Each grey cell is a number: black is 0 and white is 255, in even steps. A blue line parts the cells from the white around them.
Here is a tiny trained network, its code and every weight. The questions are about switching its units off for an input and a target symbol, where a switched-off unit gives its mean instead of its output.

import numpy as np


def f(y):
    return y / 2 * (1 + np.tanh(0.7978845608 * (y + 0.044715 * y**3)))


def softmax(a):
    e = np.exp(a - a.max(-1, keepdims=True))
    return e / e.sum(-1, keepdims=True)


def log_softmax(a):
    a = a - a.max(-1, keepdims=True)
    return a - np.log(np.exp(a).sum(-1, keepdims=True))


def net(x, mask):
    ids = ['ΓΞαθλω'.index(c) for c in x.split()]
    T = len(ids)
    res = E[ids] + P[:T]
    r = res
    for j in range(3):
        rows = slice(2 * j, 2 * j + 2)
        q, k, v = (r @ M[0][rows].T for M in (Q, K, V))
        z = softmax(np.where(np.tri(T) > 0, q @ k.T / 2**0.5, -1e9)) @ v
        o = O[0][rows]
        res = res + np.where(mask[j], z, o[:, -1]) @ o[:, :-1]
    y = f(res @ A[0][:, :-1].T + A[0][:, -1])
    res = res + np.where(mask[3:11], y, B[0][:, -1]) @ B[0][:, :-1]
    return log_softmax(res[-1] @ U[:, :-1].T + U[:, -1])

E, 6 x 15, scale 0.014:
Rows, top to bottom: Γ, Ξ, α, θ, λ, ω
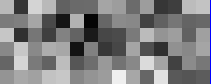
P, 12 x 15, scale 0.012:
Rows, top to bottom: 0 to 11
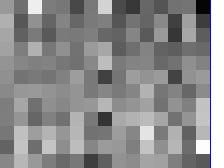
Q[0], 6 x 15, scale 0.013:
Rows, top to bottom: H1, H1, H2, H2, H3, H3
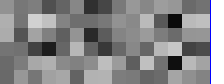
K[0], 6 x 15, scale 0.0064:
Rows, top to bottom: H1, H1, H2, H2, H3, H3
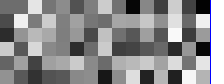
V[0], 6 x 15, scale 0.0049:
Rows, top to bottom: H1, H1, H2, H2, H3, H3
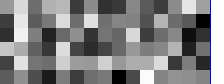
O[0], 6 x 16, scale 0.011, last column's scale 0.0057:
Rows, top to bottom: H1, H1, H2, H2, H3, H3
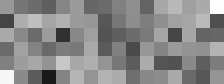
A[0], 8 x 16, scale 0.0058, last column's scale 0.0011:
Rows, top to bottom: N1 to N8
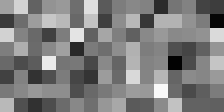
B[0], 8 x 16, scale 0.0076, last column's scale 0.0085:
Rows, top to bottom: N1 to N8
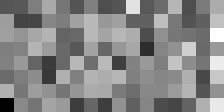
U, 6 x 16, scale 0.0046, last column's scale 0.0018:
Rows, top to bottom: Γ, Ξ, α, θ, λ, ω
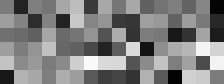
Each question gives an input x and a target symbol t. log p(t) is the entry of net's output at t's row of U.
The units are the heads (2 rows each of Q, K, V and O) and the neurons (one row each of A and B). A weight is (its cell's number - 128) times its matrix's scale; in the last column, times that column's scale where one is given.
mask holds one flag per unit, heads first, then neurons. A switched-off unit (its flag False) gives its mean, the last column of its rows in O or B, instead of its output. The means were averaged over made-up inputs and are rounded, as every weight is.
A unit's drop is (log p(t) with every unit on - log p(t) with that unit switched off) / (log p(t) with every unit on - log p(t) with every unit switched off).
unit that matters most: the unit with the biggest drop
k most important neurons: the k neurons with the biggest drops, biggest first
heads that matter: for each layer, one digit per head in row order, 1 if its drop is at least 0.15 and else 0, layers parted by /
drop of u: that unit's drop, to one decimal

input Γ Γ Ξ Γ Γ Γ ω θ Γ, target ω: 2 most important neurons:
(N3 N1)
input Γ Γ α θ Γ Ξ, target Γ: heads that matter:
010
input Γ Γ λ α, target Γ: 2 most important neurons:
(N6 N5)
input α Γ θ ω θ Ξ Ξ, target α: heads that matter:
101
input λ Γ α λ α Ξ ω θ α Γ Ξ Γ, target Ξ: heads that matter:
110
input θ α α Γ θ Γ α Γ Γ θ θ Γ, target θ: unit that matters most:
H1
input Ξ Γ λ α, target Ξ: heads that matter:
110
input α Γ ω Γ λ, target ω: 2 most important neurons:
(N3 N2)
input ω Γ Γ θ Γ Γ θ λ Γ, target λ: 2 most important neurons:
(N8 N3)
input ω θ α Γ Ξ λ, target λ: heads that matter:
001
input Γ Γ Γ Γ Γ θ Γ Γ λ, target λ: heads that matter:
000
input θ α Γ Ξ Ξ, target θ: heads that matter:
100
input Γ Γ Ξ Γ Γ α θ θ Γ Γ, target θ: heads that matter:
101
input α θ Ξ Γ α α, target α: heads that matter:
101
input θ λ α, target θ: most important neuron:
(N3)
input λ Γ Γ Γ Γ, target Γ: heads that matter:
010
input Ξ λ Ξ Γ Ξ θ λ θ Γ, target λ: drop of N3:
0.2
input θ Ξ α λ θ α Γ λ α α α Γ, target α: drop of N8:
0.8
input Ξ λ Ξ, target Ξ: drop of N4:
0.0
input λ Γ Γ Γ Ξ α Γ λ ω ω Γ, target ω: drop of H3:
0.2
